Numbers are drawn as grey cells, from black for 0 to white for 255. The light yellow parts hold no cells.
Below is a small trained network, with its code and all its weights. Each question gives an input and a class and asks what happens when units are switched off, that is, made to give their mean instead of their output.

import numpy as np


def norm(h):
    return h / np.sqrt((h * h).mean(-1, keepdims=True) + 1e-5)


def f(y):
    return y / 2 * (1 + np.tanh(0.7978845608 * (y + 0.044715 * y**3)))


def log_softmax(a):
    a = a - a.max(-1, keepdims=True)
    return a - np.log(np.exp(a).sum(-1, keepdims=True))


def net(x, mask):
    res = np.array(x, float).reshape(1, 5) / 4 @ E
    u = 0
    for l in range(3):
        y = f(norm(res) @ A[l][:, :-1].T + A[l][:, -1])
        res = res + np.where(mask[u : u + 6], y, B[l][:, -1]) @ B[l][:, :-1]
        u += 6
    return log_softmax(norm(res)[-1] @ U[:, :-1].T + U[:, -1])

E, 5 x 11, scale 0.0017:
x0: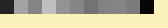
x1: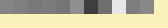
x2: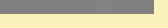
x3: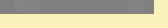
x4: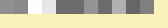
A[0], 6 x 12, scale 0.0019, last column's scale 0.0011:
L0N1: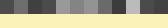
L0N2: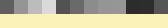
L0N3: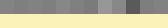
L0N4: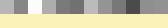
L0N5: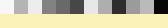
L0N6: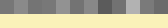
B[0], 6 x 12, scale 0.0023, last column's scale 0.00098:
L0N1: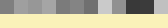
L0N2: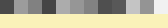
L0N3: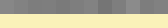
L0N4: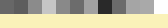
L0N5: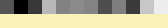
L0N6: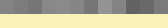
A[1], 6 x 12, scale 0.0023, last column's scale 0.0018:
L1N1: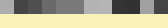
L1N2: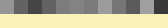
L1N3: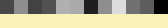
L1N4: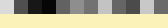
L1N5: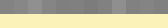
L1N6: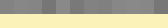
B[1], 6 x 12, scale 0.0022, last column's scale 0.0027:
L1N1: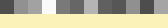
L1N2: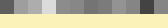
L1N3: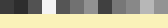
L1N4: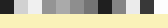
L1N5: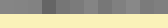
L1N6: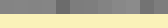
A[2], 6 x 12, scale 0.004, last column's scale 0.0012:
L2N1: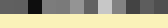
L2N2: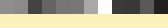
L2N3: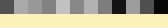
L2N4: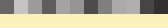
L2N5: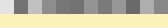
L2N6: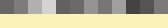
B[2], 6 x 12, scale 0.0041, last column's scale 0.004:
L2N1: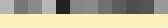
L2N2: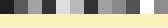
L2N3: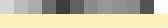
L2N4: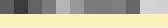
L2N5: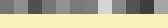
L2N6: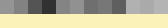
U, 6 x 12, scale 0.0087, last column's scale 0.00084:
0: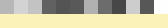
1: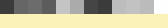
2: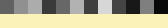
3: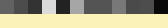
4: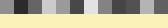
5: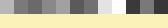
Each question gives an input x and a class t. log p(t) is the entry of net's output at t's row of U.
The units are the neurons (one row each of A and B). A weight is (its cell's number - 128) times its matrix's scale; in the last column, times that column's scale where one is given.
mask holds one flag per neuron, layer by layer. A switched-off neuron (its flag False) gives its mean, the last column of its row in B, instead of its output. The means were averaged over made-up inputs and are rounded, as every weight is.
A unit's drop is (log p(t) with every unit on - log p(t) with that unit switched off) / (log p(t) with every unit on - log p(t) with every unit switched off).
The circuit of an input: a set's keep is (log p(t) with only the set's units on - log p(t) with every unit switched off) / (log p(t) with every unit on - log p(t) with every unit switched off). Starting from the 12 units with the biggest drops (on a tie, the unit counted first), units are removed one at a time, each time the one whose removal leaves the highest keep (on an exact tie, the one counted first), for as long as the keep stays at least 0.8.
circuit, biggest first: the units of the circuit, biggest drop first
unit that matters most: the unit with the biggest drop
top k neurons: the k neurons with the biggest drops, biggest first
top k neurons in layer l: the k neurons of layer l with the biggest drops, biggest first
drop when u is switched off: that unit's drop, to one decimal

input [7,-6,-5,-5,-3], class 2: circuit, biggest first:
L2N2; L1N4
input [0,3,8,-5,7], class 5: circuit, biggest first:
L1N4; L2N5
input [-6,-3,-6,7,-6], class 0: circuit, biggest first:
L1N4; L2N3
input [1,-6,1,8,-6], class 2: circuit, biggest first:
L2N2; L0N1
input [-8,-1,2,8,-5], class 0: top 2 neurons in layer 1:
L1N4; L1N1
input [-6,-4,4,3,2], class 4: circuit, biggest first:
L0N5
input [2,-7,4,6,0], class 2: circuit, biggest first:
L1N4; L2N2
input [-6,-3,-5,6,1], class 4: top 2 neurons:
L0N5; L2N3
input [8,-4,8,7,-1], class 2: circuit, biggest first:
L1N4; L2N2
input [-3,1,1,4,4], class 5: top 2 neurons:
L2N5; L1N4
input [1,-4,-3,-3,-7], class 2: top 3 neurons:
L2N2; L0N1; L0N5
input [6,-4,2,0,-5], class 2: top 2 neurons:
L2N2; L2N1
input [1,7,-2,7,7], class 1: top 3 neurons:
L2N3; L0N2; L2N6
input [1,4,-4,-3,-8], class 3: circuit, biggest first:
L2N1
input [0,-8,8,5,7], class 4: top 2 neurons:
L0N5; L1N4
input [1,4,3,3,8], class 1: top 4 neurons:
L2N3; L0N2; L2N6; L0N4
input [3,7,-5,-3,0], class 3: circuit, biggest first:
L1N4; L1N3
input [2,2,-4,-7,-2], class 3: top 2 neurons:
L1N3; L2N1
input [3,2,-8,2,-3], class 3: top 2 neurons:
L2N1; L1N3
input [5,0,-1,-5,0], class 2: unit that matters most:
L1N4
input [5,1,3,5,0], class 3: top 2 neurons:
L1N4; L2N1
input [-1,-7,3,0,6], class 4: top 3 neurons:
L0N5; L1N4; L2N3
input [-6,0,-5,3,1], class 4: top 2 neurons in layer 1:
L1N1; L1N4
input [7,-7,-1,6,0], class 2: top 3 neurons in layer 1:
L1N4; L1N1; L1N3
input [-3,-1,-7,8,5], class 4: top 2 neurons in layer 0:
L0N5; L0N4
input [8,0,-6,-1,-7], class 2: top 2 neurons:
L2N2; L0N5
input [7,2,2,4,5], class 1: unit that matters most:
L2N4
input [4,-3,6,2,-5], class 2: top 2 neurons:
L2N2; L2N1
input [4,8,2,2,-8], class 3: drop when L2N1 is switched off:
0.4
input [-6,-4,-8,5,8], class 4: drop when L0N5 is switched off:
0.2
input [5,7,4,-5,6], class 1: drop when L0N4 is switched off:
0.0
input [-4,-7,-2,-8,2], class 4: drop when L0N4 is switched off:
0.1
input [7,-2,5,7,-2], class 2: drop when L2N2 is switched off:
0.7
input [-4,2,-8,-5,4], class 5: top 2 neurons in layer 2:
L2N5; L2N4
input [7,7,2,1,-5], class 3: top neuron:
L2N1
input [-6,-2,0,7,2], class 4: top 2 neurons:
L0N5; L2N3
